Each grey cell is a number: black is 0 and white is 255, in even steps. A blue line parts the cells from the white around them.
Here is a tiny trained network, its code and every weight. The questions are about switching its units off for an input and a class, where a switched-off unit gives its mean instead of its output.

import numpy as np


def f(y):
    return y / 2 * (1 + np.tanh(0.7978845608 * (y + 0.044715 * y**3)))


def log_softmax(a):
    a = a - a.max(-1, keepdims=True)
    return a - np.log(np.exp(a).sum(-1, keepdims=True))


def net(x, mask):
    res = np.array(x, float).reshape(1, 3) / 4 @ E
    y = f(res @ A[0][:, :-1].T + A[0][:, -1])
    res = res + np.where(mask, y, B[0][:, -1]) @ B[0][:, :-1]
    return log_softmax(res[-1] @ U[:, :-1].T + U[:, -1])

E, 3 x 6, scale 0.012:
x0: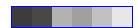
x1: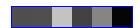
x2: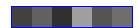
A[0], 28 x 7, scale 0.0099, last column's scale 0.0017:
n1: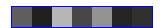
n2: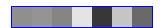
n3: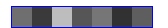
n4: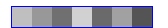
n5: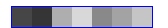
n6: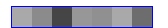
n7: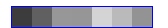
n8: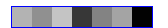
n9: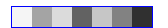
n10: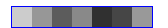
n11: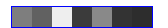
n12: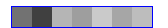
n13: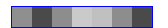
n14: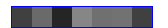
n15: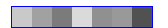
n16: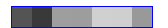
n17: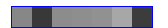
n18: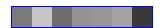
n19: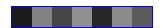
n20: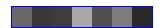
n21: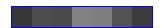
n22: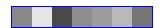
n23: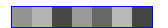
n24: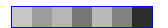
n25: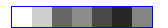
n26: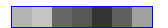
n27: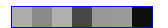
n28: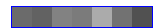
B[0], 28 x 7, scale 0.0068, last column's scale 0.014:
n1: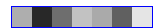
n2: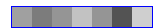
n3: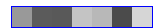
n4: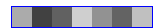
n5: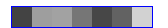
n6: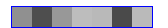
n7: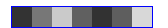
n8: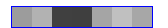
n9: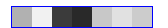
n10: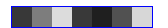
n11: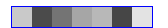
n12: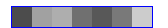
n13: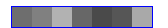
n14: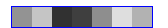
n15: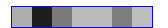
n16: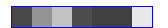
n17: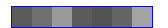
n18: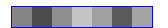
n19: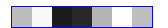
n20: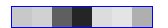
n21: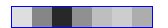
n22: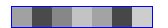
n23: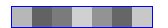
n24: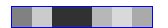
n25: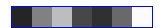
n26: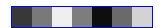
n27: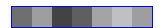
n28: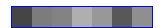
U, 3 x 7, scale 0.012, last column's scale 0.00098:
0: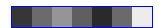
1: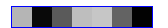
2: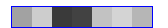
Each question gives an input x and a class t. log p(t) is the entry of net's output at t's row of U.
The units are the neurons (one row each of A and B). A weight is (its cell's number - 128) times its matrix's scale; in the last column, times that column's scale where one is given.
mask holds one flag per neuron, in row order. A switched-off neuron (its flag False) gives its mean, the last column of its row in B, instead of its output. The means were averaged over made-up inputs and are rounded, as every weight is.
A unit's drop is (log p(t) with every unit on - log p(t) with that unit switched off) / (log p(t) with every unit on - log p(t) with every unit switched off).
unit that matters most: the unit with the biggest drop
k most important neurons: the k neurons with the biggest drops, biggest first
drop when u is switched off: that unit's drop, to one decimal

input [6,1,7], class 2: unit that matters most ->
n19
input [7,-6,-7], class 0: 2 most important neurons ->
(n16, n7)
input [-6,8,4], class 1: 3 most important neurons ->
(n1, n3, n11)
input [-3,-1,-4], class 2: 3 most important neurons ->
(n9, n7, n16)
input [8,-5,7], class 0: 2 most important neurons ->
(n7, n16)
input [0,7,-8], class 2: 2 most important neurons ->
(n9, n24)
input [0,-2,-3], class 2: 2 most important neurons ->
(n1, n11)
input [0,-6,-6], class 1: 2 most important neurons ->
(n15, n22)
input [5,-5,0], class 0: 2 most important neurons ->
(n16, n7)
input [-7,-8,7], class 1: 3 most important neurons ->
(n23, n4, n22)
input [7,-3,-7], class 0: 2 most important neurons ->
(n16, n7)
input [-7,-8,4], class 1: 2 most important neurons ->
(n23, n4)
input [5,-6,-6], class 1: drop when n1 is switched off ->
-0.1
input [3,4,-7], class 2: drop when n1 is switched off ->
0.0
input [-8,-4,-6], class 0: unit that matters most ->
n25
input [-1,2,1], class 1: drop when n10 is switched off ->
0.1
